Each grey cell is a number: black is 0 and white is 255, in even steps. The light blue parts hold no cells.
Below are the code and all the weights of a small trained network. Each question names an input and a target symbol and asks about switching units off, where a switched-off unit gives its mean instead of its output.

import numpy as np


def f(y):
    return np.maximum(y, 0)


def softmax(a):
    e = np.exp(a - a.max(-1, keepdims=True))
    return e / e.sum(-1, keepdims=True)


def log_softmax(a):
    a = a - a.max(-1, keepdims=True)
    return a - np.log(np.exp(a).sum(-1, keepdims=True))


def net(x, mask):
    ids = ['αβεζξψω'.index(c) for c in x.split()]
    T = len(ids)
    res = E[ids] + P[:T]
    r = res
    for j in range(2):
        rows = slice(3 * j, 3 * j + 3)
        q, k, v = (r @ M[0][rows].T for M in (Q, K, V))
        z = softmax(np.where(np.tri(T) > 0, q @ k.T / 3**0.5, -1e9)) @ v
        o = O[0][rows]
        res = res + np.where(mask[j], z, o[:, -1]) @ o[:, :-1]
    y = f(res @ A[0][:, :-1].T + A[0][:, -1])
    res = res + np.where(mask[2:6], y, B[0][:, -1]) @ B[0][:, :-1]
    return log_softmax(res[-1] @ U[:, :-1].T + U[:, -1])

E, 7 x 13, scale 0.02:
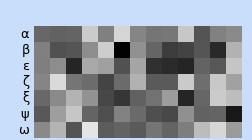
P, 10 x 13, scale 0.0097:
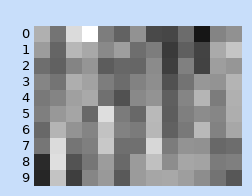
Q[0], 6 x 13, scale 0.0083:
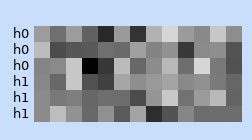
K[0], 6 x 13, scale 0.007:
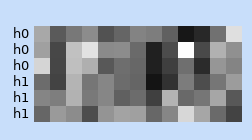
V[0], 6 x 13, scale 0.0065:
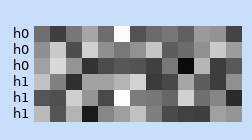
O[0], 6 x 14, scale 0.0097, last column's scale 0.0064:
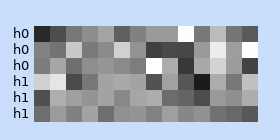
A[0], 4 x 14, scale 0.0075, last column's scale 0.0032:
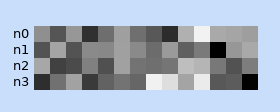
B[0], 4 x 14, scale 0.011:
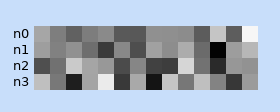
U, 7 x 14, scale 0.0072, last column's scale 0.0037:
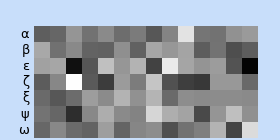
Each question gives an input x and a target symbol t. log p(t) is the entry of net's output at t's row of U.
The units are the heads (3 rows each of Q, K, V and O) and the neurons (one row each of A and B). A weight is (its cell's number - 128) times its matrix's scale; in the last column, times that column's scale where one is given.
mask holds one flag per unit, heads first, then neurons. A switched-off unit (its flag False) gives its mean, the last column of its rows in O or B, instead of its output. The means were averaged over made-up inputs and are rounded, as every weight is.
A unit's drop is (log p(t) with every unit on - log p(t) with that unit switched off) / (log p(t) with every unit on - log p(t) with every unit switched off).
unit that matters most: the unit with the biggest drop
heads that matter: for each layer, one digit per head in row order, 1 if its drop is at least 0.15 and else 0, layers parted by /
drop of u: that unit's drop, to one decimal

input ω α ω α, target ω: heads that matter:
11
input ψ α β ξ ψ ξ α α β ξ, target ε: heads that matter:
01
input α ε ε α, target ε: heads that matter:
01
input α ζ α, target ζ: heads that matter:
01
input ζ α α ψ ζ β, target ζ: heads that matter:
10
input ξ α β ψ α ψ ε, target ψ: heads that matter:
10
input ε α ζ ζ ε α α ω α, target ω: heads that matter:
10
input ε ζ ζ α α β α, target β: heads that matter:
11
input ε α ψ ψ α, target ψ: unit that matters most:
h1
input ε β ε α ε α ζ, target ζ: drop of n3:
0.5
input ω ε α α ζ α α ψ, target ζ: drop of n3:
0.3
